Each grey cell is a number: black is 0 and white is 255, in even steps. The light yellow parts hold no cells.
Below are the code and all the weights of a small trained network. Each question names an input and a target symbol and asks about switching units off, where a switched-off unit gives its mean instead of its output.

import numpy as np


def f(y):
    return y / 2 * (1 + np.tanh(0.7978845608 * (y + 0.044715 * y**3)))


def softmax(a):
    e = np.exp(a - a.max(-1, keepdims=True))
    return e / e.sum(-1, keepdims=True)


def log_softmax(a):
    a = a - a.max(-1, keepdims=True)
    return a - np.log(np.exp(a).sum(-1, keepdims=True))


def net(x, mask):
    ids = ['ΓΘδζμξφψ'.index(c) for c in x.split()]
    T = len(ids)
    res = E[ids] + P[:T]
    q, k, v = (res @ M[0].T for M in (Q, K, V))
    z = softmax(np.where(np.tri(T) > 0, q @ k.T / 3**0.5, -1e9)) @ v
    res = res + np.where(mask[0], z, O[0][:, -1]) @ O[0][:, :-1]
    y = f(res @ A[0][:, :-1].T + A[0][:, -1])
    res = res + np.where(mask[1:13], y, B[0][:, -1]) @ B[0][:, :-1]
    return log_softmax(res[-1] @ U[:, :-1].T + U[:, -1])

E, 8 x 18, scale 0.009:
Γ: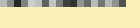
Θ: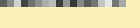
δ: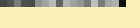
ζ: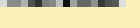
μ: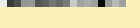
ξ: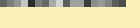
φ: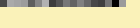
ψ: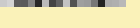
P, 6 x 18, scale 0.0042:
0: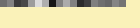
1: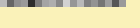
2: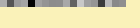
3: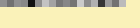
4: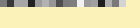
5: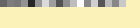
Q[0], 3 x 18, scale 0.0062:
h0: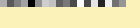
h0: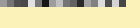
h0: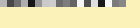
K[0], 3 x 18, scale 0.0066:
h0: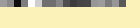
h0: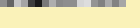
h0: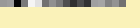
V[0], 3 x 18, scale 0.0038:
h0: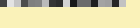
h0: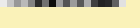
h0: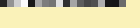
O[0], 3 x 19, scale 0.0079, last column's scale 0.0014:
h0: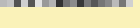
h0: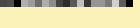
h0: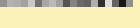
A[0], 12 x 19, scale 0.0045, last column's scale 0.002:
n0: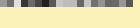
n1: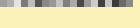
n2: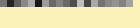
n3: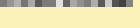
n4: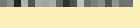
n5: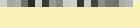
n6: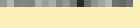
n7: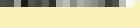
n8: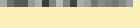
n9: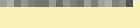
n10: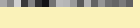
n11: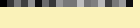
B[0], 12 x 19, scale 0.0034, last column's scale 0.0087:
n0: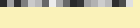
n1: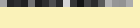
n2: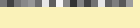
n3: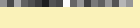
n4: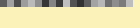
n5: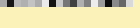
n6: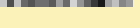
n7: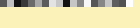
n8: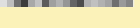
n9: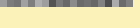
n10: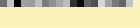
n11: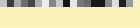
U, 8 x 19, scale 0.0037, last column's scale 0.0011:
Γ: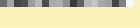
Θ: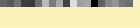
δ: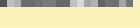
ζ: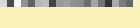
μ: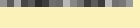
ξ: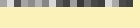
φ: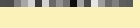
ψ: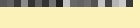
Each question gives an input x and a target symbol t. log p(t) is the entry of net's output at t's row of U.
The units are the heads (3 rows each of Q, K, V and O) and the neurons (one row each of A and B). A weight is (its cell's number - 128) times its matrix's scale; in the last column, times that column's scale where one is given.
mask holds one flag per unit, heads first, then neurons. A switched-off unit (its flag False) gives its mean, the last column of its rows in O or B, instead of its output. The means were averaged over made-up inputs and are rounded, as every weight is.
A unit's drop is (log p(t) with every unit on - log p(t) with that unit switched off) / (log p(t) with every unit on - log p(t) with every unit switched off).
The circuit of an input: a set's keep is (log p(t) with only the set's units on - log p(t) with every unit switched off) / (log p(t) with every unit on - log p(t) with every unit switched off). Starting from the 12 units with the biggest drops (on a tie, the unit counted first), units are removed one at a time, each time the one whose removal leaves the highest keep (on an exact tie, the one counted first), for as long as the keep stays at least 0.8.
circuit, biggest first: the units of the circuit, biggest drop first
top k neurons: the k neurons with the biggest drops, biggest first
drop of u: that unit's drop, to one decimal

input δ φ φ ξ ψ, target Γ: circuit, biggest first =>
(h0; n0; n10)
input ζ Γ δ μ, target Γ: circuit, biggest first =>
(h0; n0; n7)
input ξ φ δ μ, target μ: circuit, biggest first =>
(h0; n1; n3)
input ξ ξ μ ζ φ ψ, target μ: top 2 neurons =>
(n1; n3)
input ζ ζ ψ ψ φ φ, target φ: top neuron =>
(n2)
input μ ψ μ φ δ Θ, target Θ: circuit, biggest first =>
(h0; n11; n7)
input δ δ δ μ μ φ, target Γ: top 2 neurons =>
(n0; n7)
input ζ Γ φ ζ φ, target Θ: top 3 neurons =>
(n11; n7; n4)
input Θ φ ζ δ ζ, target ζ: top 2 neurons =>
(n5; n7)
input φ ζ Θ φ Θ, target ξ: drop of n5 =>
0.1
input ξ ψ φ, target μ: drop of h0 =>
0.8
